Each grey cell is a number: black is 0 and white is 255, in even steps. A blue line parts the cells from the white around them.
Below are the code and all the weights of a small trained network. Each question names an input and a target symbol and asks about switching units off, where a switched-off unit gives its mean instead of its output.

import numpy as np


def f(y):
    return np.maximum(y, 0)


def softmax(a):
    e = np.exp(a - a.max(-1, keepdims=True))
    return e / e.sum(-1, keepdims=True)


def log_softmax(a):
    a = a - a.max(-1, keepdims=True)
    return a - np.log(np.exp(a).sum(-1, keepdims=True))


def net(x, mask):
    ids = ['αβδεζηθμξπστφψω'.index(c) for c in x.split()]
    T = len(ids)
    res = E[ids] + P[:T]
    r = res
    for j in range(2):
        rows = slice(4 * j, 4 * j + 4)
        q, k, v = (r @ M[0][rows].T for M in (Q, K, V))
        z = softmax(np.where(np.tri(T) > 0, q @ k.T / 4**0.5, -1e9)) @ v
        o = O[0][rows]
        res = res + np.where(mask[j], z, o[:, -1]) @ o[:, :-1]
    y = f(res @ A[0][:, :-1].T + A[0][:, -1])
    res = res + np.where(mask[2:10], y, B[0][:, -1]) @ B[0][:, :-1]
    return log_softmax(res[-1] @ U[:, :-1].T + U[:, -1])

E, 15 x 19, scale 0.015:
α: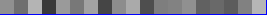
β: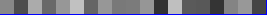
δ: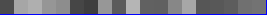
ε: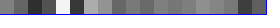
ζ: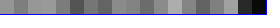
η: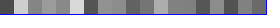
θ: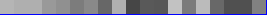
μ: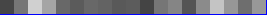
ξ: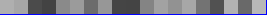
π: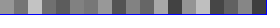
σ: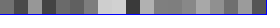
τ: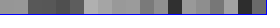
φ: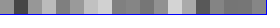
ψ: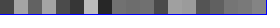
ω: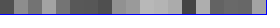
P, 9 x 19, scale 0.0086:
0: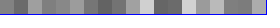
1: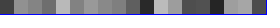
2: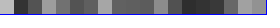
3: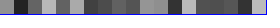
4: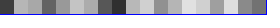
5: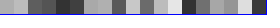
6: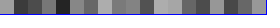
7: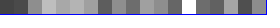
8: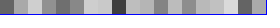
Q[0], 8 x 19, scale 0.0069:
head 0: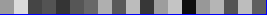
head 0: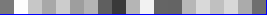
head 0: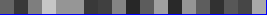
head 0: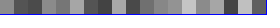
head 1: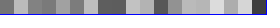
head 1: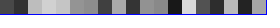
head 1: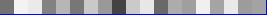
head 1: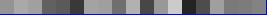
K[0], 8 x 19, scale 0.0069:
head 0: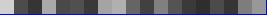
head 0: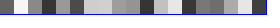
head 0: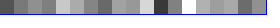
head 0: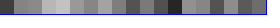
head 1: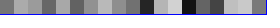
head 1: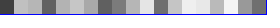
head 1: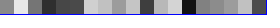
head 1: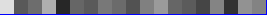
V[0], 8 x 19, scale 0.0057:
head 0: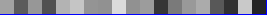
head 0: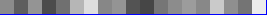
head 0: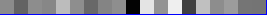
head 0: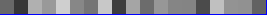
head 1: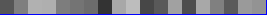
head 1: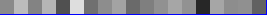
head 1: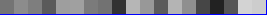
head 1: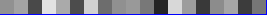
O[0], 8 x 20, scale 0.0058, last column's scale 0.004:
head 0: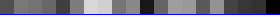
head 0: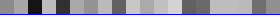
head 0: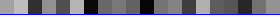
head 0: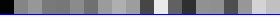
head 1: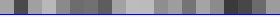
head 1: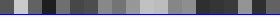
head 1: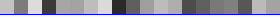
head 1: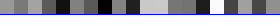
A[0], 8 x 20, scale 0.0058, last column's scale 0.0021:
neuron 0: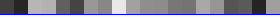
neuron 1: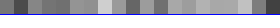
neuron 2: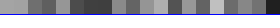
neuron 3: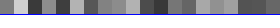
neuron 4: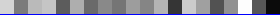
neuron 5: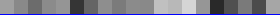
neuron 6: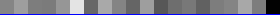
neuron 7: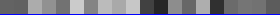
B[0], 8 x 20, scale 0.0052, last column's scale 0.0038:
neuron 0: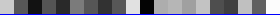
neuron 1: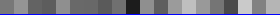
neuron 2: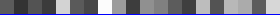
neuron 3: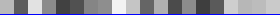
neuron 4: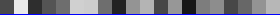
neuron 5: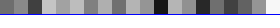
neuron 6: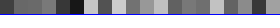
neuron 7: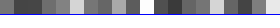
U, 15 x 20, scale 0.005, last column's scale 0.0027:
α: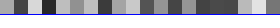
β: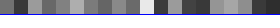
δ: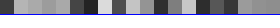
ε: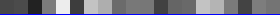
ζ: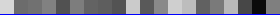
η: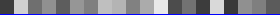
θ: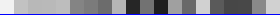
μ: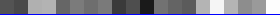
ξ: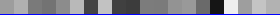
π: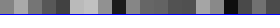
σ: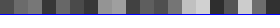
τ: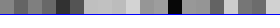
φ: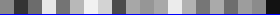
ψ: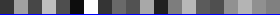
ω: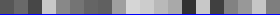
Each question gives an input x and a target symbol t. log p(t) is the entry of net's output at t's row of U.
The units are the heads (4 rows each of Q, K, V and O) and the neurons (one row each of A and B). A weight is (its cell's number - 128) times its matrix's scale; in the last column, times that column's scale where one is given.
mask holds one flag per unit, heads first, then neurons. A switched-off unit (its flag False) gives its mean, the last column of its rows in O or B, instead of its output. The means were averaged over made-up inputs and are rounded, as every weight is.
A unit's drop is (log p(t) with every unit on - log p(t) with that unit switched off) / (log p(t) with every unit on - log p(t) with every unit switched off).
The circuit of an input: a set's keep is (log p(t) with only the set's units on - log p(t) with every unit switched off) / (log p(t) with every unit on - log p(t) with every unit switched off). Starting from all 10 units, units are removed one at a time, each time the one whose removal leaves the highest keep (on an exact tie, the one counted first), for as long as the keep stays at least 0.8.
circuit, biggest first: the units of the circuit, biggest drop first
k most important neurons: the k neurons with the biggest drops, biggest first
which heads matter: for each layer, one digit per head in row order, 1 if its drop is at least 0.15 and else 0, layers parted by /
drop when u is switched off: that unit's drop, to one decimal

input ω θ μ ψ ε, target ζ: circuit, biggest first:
head 0; head 1
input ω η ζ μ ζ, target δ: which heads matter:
01
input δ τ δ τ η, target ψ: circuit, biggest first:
head 0; head 1; neuron 6
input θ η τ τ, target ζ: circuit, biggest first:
head 0
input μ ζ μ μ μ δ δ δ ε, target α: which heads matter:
10
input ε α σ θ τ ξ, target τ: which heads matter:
11
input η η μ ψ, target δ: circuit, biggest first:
head 1; neuron 5
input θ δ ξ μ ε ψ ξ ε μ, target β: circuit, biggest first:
head 1; head 0
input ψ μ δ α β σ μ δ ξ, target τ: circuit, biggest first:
neuron 3; head 0; head 1
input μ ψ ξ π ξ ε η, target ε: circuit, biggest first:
head 1; neuron 7
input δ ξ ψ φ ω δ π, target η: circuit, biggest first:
head 1; head 0
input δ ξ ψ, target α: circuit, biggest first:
head 0; head 1
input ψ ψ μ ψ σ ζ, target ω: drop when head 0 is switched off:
1.1
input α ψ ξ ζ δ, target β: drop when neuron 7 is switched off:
-0.1
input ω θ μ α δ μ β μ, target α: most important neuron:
neuron 0
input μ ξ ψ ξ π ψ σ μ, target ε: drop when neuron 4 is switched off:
0.0
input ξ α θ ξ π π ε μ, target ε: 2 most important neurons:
neuron 7; neuron 3
